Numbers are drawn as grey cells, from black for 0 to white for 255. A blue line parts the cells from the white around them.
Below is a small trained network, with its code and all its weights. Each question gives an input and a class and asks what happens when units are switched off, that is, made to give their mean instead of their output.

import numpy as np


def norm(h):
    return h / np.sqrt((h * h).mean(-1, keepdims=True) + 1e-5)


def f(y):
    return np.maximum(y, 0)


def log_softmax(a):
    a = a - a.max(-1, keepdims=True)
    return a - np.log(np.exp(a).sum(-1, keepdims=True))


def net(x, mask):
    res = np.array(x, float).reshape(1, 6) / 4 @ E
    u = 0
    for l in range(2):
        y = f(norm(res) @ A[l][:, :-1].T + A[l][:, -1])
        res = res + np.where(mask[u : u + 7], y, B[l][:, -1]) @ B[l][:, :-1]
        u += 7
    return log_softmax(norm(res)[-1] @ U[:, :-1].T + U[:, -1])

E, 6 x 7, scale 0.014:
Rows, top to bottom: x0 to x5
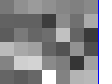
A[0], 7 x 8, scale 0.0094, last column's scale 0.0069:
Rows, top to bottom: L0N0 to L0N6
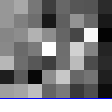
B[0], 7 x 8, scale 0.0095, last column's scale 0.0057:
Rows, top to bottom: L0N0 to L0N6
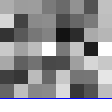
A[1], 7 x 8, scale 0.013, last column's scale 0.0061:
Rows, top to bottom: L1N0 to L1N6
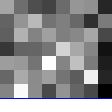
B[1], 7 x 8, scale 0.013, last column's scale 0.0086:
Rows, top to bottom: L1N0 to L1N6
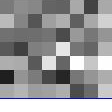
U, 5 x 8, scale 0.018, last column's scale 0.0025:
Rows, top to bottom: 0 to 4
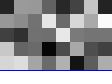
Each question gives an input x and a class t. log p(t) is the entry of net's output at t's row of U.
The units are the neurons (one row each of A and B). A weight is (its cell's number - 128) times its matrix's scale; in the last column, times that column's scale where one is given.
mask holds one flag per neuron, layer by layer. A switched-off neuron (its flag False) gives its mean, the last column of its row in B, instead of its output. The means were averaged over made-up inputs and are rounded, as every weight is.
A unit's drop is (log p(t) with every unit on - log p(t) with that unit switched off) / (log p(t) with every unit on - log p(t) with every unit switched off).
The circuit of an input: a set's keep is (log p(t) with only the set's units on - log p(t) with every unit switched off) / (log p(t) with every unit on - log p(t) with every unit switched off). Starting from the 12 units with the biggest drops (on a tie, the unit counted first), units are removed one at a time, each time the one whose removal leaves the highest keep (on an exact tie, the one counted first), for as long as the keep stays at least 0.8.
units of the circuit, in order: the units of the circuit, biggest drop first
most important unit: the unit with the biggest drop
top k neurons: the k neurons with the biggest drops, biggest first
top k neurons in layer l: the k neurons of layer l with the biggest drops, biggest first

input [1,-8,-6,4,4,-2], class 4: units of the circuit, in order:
(L0N3; L1N4)
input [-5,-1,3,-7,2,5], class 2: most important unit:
L0N5
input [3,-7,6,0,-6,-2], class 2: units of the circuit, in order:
(L0N3; L1N4)
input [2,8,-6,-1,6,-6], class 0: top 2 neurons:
(L0N2; L1N5)
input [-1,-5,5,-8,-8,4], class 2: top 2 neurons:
(L0N5; L1N3)
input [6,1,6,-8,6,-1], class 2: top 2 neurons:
(L1N3; L0N5)
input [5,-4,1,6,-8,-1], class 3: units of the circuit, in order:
(L0N4; L1N4)
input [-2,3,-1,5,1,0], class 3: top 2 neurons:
(L0N1; L0N4)
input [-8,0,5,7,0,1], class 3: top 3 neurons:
(L0N4; L0N1; L0N3)
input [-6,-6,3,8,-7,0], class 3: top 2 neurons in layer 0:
(L0N4; L0N3)
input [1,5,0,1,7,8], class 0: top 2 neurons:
(L0N2; L1N5)
